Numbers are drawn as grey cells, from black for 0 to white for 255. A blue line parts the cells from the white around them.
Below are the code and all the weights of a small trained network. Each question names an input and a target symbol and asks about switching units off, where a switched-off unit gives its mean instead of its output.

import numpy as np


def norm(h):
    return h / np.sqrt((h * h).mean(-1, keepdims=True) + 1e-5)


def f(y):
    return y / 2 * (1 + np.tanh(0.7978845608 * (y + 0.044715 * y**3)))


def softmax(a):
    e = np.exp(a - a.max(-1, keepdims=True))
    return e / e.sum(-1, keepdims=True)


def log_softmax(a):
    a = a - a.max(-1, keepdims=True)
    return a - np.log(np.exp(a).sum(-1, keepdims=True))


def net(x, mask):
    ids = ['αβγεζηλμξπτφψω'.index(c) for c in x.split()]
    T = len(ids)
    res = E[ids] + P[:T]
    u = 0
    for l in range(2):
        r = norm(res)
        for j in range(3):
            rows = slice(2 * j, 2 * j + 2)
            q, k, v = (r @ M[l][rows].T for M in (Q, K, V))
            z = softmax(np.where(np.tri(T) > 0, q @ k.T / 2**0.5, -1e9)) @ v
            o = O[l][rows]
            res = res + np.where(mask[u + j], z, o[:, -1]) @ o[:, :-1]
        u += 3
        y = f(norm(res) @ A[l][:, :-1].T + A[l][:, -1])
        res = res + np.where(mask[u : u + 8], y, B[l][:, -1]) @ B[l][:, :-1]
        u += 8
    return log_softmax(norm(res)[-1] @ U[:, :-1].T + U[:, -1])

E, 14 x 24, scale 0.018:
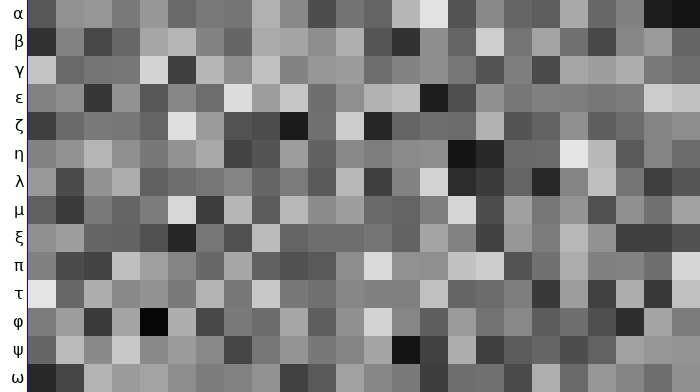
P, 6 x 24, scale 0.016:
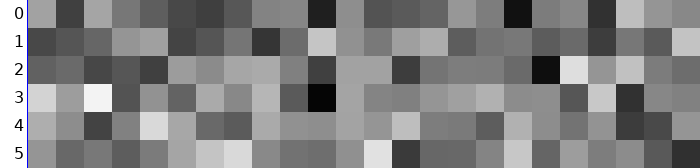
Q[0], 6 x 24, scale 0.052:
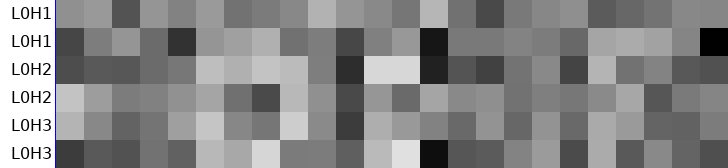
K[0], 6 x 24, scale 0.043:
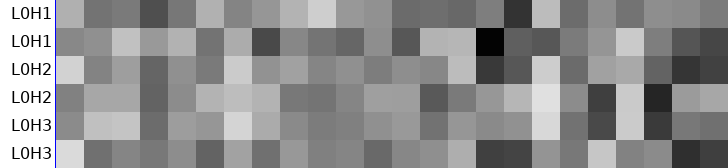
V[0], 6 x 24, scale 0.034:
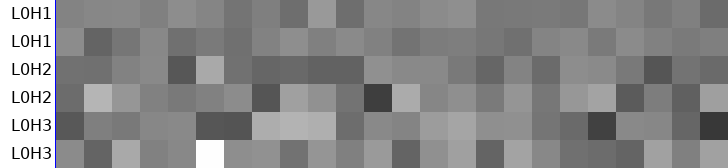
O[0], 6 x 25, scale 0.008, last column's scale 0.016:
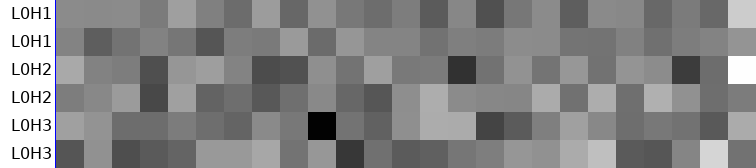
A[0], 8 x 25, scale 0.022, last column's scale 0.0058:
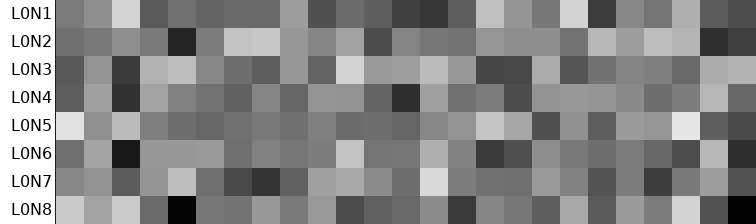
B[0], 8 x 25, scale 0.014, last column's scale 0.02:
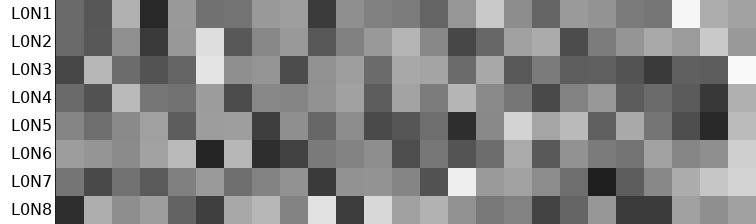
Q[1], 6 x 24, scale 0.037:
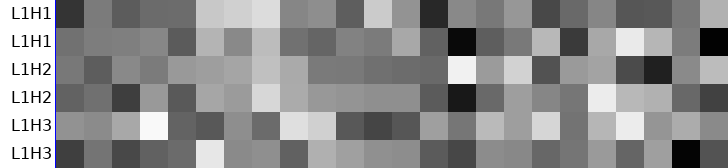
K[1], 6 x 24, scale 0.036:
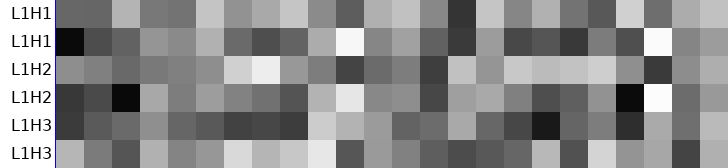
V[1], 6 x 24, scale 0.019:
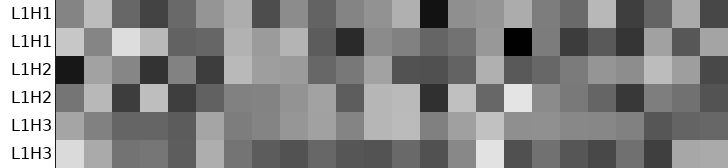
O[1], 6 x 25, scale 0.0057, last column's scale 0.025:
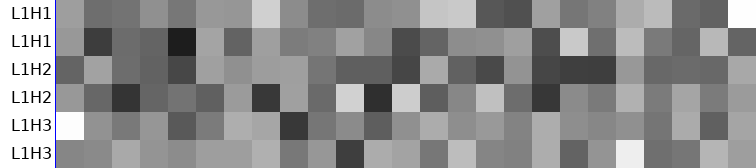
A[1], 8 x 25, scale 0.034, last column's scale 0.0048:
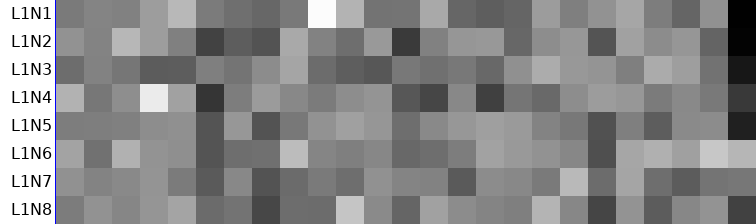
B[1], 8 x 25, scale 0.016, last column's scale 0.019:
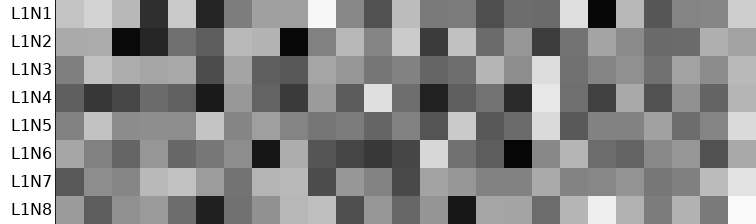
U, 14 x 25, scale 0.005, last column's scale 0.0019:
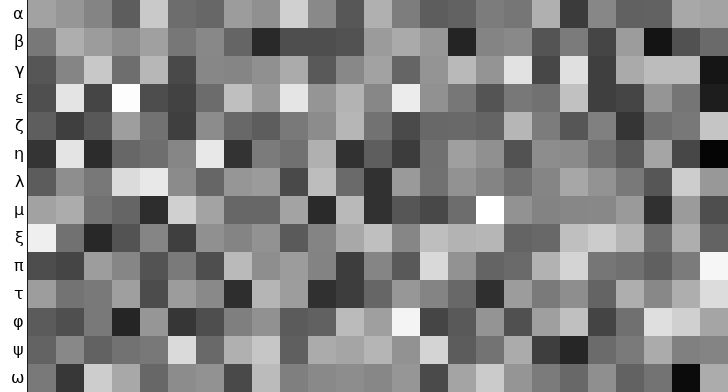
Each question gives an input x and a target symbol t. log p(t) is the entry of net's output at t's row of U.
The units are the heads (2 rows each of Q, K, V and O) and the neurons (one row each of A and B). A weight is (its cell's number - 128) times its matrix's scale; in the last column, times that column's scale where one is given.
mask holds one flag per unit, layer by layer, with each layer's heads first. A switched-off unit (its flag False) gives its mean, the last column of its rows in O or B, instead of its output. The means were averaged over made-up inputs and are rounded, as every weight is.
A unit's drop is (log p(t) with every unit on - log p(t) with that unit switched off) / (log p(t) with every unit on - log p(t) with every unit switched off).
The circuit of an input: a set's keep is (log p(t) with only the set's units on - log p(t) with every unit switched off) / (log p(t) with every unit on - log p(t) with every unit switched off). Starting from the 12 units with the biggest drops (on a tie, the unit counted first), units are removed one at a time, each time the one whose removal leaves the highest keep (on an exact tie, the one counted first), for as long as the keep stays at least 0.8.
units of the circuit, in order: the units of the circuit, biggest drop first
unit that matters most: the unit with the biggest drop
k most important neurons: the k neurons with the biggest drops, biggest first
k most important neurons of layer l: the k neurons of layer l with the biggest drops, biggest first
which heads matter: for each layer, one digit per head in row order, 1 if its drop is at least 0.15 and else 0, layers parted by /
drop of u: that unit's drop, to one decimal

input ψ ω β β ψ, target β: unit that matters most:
L0H3
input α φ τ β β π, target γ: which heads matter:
011 / 000
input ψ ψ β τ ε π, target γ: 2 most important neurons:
[L1N3; L0N3]
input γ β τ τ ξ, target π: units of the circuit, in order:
[L0N4; L0H3]
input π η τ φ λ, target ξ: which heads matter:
011 / 010
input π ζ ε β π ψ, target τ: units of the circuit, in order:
[L0N3; L1N6; L0H3]
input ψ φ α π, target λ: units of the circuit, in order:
[L1N7; L0N5]
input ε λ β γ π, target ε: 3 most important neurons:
[L0N3; L1N8; L0N6]
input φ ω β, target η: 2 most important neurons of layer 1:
[L1N8; L1N3]
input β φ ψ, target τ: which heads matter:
000 / 000
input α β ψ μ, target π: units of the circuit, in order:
[L0H3; L0N4; L0H2]
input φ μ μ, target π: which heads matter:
001 / 000
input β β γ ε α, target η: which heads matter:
010 / 010
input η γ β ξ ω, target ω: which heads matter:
001 / 000
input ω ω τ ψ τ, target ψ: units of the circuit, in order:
[L0N7]
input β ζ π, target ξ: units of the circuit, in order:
[L0N3; L1H2]
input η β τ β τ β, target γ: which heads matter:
010 / 000
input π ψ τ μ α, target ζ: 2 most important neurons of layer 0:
[L0N6; L0N3]
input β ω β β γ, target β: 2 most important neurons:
[L0N4; L0N6]
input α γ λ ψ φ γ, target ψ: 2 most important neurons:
[L0N2; L1N8]
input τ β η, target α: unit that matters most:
L1N1
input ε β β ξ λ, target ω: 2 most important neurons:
[L0N3; L1N8]
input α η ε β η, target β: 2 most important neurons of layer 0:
[L0N4; L0N6]
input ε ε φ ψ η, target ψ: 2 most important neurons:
[L0N7; L0N3]
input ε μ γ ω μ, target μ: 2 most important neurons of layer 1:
[L1N8; L1N5]
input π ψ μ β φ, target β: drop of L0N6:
0.3
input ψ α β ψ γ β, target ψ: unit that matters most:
L0H2
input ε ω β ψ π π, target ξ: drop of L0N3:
0.4
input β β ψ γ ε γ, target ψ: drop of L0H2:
0.2
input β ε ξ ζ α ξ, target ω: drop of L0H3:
1.1
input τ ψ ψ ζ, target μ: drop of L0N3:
0.0
